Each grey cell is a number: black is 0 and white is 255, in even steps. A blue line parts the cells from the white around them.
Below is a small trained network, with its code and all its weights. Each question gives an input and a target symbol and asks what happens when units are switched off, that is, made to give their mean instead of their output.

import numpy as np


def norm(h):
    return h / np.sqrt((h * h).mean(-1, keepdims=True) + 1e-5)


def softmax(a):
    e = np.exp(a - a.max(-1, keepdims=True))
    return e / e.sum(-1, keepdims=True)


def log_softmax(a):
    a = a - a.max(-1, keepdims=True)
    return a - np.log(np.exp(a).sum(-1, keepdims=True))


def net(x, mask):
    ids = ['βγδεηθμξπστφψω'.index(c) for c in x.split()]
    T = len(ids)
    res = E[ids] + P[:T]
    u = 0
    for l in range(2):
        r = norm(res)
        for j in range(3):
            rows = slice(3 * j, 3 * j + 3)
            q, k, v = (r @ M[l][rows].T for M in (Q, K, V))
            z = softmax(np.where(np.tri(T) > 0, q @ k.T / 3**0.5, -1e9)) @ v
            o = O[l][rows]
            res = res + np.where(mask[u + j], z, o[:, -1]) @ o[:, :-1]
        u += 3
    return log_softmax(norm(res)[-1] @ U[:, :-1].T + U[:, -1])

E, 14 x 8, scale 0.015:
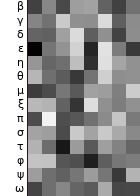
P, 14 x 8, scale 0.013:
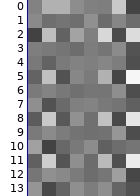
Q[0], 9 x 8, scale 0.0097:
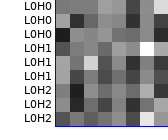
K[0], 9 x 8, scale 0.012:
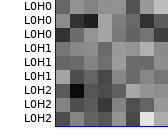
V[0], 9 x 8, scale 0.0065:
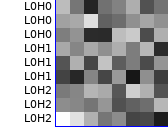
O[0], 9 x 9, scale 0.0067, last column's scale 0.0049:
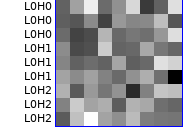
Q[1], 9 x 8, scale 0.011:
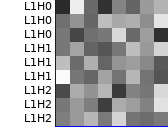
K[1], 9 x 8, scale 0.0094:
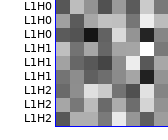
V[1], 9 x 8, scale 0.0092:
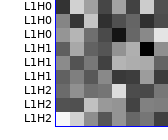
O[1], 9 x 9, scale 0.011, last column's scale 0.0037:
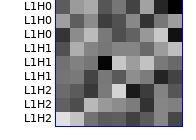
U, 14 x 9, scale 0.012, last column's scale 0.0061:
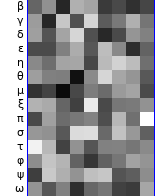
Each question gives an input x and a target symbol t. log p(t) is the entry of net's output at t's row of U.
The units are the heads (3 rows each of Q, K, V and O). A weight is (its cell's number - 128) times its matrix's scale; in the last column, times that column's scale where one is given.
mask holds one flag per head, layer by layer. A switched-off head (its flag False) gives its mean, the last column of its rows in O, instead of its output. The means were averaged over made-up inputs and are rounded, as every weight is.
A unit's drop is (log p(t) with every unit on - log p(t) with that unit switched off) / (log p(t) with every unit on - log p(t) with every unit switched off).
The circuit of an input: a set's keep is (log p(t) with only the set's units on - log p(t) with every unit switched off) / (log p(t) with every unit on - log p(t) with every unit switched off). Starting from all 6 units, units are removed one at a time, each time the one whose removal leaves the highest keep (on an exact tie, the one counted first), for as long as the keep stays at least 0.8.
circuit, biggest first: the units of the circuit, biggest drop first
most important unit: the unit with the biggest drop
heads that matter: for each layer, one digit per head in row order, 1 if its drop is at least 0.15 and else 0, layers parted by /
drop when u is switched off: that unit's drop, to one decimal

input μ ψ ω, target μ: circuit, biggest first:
L0H0
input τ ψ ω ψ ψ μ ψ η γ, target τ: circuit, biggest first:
L1H2, L0H2
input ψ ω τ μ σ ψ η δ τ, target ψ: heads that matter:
001 / 000
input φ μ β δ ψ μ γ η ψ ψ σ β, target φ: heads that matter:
000 / 101
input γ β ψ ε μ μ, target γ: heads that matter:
101 / 011
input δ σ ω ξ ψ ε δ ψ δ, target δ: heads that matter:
100 / 010
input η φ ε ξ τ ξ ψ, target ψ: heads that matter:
101 / 000
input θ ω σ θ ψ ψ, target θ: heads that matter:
110 / 011
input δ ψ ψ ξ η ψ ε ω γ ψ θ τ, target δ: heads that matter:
101 / 000
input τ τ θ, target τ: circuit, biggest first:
L1H2, L0H0
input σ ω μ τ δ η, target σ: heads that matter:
000 / 100
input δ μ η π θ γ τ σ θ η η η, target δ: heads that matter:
101 / 011
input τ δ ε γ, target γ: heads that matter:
100 / 000
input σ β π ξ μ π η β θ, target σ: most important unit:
L1H0
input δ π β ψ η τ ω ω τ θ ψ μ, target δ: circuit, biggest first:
L1H1, L0H0, L1H2
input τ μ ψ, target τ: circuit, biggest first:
L1H2, L0H0
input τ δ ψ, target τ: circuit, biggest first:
L1H2, L0H2
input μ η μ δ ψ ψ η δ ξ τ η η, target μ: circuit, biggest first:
L0H1, L0H0
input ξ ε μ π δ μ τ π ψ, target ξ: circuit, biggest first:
L1H2, L1H1
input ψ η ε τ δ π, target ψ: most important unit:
L0H2
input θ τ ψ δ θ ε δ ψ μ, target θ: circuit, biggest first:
L1H2, L1H1
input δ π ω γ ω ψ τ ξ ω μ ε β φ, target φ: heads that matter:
000 / 100
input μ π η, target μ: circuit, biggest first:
L0H2, L0H1, L1H1
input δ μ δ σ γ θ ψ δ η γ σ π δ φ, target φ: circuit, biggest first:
L1H1, L0H1
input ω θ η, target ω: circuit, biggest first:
L0H1, L1H0, L0H2
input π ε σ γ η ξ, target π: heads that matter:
000 / 100
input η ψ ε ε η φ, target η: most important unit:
L1H0
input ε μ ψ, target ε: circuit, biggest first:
L1H2, L1H1, L0H0
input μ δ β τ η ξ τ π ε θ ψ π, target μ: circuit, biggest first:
L0H0, L1H2
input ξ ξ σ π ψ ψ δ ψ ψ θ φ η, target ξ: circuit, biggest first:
L0H1, L1H0, L1H2, L1H1
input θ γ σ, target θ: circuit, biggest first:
L1H1, L1H2
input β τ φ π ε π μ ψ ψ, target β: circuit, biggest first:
L1H0, L1H1, L0H1
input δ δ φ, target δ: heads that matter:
000 / 010
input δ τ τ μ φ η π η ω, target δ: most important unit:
L1H1
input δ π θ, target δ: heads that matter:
101 / 011
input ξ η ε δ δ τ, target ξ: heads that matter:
010 / 110
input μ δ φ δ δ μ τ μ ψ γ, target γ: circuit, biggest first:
L0H0, L0H2
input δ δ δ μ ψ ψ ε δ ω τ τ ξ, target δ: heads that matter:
100 / 010
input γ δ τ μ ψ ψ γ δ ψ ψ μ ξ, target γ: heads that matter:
101 / 011
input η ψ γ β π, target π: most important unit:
L1H0
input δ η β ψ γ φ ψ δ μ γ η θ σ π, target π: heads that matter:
100 / 100
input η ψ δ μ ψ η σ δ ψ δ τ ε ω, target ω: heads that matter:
000 / 100
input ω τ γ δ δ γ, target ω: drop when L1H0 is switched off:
0.3
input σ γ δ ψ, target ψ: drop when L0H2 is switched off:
0.4
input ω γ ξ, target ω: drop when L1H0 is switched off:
0.3
